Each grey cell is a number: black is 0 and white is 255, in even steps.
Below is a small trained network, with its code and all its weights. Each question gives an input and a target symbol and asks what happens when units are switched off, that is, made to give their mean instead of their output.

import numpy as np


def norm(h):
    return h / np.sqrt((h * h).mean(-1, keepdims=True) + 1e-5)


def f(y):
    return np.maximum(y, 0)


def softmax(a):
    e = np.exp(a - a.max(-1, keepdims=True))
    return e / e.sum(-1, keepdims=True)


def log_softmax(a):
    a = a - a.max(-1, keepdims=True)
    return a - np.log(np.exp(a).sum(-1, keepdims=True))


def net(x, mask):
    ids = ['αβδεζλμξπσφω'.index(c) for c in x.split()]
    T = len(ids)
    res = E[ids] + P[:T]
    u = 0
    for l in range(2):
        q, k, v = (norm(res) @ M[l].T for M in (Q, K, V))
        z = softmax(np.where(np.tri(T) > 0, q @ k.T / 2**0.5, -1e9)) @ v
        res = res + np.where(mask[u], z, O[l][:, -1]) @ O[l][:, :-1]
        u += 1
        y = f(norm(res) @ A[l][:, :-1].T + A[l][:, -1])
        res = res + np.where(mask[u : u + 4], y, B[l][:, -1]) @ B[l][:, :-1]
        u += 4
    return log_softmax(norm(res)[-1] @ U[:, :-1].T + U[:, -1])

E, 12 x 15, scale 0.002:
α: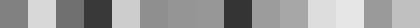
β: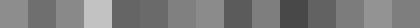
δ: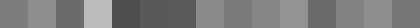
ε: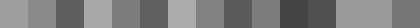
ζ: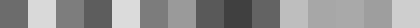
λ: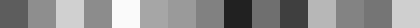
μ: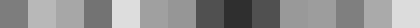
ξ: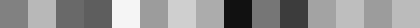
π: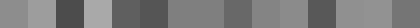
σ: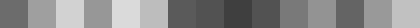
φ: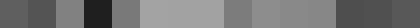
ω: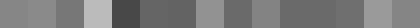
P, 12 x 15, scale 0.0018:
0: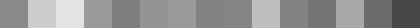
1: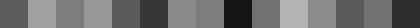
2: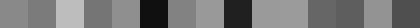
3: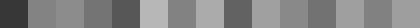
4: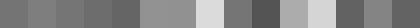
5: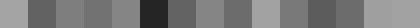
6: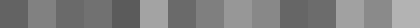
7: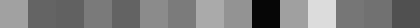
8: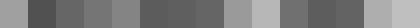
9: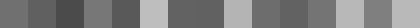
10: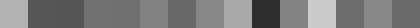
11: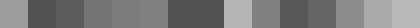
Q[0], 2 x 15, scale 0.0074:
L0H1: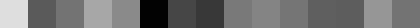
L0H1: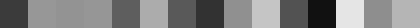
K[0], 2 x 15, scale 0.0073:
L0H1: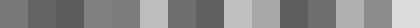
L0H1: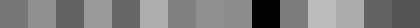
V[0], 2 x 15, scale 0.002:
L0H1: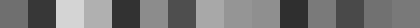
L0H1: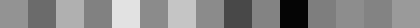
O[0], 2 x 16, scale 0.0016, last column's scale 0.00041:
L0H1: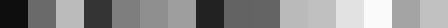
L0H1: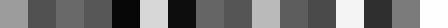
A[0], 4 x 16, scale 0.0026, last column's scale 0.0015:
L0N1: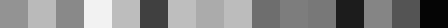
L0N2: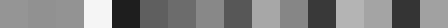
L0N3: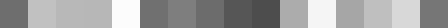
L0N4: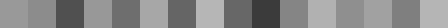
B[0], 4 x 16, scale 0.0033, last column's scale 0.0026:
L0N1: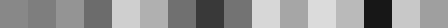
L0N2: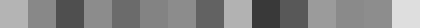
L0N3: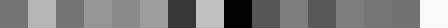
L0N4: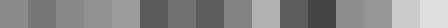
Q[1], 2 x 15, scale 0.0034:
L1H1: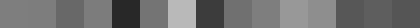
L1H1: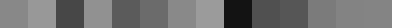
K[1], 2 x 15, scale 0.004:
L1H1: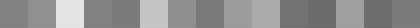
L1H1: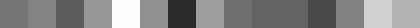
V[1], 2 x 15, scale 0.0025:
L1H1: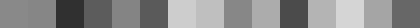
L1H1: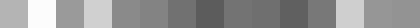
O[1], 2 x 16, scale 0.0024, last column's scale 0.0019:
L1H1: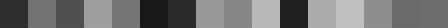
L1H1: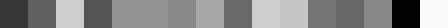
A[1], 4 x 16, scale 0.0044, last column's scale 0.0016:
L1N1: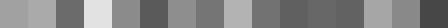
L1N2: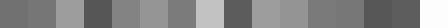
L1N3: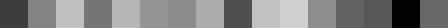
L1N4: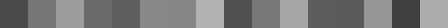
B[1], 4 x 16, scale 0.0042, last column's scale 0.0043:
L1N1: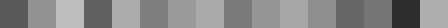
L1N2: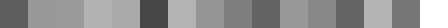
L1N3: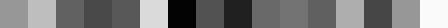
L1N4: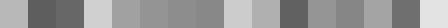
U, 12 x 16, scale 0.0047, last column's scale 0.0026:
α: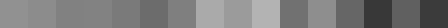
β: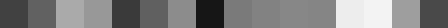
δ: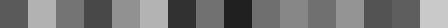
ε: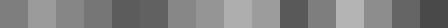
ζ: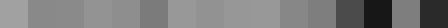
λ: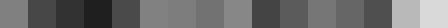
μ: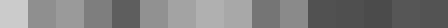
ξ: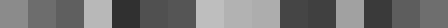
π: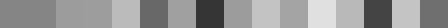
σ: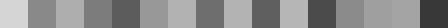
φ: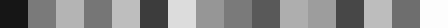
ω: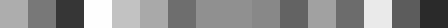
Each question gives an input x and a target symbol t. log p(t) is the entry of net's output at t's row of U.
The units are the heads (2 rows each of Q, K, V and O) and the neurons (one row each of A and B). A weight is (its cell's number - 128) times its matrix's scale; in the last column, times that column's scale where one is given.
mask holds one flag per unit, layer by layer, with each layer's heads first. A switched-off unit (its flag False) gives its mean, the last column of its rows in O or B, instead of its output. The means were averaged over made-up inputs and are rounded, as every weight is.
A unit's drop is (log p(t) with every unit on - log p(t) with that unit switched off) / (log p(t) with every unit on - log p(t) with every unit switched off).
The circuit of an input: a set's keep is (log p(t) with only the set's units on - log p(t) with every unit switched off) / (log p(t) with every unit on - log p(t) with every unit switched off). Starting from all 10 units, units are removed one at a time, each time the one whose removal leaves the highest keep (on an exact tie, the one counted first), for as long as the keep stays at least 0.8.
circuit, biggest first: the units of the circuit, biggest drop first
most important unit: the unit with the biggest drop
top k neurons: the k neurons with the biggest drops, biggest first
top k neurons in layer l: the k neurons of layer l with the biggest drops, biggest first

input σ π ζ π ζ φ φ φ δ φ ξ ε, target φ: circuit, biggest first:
[L1N3 L1N1]
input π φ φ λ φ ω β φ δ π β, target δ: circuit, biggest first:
[L0H1 L0N2 L1H1 L1N3]
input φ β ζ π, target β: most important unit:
L0N2
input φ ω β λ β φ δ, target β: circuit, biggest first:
[L0H1 L1N3 L1N2]
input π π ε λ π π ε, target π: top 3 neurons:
[L0N1 L0N3 L1N3]
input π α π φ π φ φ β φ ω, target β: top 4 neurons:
[L1N3 L1N2 L1N4 L0N3]
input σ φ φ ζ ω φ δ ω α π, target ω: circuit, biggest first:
[L0H1 L1N4 L1H1 L0N3]
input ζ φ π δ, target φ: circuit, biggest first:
[L0N2 L1N3 L1N1 L0H1]
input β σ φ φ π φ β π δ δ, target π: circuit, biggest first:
[L0N1 L0H1]
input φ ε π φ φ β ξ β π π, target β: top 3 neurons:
[L1N3 L1N4 L1N2]
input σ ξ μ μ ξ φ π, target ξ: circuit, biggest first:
[L0H1 L1N3]
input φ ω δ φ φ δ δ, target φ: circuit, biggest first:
[L1N3 L1N1 L0H1]
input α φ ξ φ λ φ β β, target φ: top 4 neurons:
[L1N3 L1N1 L1N4 L0N4]
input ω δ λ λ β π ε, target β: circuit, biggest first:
[L0H1 L1N3 L1N2 L1N4]
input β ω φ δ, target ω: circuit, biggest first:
[L1H1 L1N4]
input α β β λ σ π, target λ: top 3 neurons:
[L0N2 L1N2 L1N4]
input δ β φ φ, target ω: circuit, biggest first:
[L1N4]
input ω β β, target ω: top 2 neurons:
[L1N4 L0N2]
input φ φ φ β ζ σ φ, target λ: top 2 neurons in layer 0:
[L0N3 L0N2]
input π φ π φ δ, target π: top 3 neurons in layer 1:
[L1N3 L1N2 L1N4]
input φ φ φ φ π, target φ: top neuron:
[L1N3]
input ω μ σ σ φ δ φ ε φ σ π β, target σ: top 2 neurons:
[L1N3 L1N2]
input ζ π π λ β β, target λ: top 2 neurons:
[L0N2 L1N2]
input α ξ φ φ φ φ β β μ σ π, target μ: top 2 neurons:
[L1N1 L1N3]
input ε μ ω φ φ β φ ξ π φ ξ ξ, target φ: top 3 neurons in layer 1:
[L1N3 L1N4 L1N2]
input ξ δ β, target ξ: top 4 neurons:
[L1N3 L0N2 L1N2 L0N3]
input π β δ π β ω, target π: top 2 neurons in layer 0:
[L0N1 L0N2]
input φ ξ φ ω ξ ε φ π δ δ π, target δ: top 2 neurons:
[L0N1 L0N2]
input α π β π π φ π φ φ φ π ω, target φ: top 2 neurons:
[L1N1 L1N3]
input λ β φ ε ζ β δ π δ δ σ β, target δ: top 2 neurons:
[L0N1 L1N3]
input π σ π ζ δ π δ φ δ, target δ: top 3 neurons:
[L0N1 L1N3 L0N3]
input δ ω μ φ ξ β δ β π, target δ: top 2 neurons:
[L0N1 L1N3]
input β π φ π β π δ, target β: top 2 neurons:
[L1N3 L0N2]
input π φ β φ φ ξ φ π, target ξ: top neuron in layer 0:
[L0N4]
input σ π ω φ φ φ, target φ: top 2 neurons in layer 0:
[L0N3 L0N2]
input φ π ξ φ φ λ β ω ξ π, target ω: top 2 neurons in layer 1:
[L1N4 L1N3]
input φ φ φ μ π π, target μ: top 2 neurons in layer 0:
[L0N2 L0N3]
